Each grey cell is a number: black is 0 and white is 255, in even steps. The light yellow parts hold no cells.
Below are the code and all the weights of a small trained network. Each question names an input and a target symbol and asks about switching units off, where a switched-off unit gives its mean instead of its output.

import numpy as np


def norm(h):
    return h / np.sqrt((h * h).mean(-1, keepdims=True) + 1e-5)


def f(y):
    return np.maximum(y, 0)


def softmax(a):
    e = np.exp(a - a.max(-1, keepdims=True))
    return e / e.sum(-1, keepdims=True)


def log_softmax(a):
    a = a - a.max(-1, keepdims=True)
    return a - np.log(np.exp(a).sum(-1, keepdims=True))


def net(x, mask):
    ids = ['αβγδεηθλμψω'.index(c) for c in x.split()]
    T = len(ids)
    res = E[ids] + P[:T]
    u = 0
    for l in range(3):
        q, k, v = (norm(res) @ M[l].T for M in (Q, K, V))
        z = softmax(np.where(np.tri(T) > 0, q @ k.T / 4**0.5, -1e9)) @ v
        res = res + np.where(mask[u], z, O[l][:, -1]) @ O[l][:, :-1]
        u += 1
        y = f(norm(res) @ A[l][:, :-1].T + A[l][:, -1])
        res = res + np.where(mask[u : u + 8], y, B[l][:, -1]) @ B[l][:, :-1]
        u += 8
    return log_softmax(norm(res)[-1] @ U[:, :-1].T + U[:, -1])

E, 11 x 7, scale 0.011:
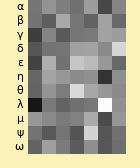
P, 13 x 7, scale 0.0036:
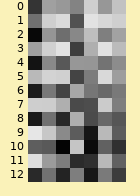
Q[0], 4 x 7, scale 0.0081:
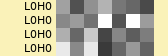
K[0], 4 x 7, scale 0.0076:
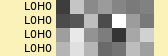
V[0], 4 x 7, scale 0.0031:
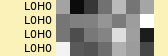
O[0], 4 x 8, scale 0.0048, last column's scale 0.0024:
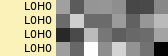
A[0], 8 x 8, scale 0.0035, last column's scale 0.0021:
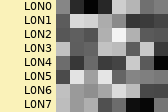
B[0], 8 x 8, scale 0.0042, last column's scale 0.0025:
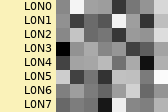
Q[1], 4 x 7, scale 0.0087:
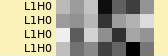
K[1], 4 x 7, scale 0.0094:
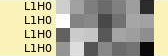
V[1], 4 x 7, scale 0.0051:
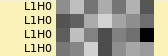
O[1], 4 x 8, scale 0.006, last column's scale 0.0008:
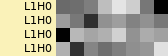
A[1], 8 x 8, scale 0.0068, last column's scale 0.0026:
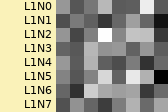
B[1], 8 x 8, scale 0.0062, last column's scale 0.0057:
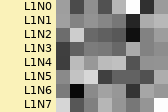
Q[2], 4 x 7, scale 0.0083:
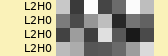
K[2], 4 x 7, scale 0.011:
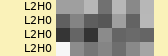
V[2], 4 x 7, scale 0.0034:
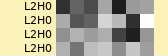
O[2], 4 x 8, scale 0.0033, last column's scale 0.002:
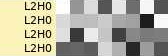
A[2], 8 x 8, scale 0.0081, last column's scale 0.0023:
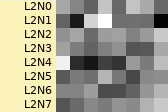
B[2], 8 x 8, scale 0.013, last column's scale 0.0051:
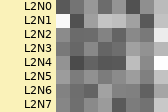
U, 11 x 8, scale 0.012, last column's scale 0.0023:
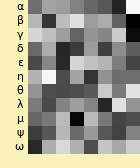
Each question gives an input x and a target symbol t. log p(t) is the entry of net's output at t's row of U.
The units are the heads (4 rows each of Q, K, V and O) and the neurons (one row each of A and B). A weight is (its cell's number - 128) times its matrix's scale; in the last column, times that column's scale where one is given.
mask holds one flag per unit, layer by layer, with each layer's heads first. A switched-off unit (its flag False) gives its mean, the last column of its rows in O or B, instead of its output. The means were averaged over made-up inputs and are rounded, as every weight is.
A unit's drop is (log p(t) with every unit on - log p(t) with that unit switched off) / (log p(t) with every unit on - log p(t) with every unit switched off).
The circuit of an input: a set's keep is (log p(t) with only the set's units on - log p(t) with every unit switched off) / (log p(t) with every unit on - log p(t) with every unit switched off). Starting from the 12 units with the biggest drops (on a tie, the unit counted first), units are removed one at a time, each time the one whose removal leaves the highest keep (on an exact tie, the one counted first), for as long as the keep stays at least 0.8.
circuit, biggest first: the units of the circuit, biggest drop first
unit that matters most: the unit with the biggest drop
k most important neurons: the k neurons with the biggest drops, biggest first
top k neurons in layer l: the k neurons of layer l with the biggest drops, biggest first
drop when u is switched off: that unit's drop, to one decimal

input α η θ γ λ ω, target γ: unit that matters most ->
L1H0
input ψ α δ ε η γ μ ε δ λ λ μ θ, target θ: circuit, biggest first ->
[L1H0 L2N4]
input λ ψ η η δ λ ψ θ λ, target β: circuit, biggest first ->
[L0H0 L2N1]
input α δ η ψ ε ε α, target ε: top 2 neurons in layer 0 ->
[L0N7 L0N1]
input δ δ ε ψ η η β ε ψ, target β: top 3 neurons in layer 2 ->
[L2N5 L2N4 L2N2]
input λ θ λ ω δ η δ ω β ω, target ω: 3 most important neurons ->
[L2N1 L2N4 L1N2]
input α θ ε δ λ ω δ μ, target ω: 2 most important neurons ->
[L0N3 L2N1]
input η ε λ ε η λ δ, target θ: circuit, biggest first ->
[L1H0 L2N4]
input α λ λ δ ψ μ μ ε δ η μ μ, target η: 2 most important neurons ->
[L2N4 L2N0]
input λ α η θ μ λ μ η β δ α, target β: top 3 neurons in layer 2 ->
[L2N5 L2N4 L2N0]
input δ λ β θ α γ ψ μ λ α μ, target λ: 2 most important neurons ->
[L2N1 L2N4]
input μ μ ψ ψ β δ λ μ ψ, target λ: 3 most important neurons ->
[L2N1 L2N4 L0N4]
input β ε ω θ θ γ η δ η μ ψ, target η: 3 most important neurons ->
[L0N0 L2N4 L2N1]
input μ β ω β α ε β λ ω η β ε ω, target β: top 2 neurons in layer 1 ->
[L1N7 L1N5]
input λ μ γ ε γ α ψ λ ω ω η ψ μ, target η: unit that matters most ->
L1H0
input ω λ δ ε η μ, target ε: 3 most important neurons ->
[L0N5 L0N3 L2N4]
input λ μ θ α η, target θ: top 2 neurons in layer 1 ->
[L1N5 L1N1]
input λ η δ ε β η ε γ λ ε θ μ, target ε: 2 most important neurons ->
[L0N5 L2N4]
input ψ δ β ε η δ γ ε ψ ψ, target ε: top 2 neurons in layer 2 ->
[L2N4 L2N0]
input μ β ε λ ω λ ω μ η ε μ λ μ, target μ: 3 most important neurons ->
[L0N7 L2N1 L2N4]
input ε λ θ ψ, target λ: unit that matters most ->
L1N5
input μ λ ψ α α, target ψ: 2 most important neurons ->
[L2N4 L2N1]
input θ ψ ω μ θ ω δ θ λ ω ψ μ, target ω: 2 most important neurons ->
[L1N7 L2N1]
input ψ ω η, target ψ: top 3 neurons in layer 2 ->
[L2N4 L2N1 L2N7]
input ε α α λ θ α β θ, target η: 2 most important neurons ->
[L1N2 L1N5]
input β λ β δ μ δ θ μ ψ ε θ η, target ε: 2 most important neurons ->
[L2N4 L2N1]
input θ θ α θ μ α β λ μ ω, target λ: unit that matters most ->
L0N7
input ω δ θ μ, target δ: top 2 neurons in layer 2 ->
[L2N1 L2N4]
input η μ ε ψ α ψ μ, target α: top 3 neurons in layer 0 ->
[L0N3 L0N5 L0N4]
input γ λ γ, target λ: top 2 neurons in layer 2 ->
[L2N0 L2N4]
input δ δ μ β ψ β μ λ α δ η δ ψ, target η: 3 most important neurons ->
[L0N0 L2N4 L2N0]
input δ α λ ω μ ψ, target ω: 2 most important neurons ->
[L0N0 L2N1]
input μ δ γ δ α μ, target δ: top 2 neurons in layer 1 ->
[L1N0 L1N7]
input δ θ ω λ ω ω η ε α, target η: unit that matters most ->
L0H0
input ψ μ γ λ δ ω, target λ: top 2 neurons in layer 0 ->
[L0N7 L0N0]
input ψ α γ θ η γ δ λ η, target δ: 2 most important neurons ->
[L1N0 L2N4]
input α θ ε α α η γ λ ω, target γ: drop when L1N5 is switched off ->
0.2
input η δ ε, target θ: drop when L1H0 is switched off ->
1.5
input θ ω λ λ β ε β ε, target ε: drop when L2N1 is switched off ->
0.2
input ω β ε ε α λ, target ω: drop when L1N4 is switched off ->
0.0
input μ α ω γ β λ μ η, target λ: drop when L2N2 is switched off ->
0.1
